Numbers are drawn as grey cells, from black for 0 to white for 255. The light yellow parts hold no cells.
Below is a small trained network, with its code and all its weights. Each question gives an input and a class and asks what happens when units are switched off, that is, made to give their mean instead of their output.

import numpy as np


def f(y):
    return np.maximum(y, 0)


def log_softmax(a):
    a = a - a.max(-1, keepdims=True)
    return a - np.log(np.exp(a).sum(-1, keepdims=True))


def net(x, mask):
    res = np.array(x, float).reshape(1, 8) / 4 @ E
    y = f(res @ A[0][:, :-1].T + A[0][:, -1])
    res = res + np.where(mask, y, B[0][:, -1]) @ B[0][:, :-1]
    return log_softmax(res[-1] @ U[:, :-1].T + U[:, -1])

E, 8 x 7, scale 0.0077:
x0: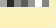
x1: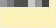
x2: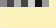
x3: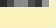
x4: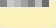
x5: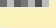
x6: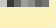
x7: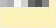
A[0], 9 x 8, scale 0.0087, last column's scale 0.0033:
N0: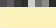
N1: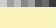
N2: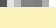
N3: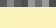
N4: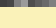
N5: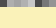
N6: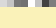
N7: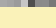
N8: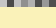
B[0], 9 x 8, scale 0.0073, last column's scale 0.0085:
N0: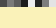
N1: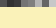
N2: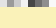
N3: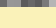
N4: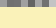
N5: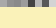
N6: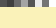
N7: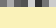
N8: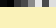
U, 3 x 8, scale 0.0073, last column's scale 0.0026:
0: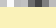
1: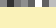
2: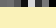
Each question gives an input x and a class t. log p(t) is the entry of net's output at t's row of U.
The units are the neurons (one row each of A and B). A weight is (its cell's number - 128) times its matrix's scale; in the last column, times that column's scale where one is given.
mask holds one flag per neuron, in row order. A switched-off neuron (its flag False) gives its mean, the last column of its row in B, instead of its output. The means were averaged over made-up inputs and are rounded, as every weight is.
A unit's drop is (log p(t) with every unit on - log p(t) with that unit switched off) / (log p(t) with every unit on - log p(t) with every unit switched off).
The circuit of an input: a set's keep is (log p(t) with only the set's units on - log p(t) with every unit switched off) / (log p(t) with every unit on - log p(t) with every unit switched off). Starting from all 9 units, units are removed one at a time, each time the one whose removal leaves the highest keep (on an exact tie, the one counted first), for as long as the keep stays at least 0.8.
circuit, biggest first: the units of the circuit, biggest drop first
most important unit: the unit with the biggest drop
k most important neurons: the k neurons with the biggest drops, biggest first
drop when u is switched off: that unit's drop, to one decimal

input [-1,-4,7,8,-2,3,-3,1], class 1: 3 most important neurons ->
(N8 N5 N4)
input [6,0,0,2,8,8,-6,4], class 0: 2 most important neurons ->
(N2 N8)
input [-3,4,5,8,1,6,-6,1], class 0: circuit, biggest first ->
(N2)
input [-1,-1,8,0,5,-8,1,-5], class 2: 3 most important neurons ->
(N6 N2 N5)
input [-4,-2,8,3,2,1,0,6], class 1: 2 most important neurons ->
(N8 N1)
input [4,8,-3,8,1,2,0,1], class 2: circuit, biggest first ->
(N6 N2)
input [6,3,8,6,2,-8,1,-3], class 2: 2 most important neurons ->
(N0 N6)
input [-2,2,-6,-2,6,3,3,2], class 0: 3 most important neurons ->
(N8 N7 N2)
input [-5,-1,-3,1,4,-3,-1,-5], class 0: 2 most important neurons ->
(N8 N6)
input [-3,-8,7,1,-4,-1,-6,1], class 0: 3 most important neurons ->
(N6 N2 N1)
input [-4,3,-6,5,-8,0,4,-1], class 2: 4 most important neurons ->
(N6 N2 N5 N8)
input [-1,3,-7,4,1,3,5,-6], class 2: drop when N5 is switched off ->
0.1
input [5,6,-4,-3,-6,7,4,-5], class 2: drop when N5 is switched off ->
0.0
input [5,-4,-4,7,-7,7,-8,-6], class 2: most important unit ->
N0
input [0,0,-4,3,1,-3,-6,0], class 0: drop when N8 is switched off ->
0.3
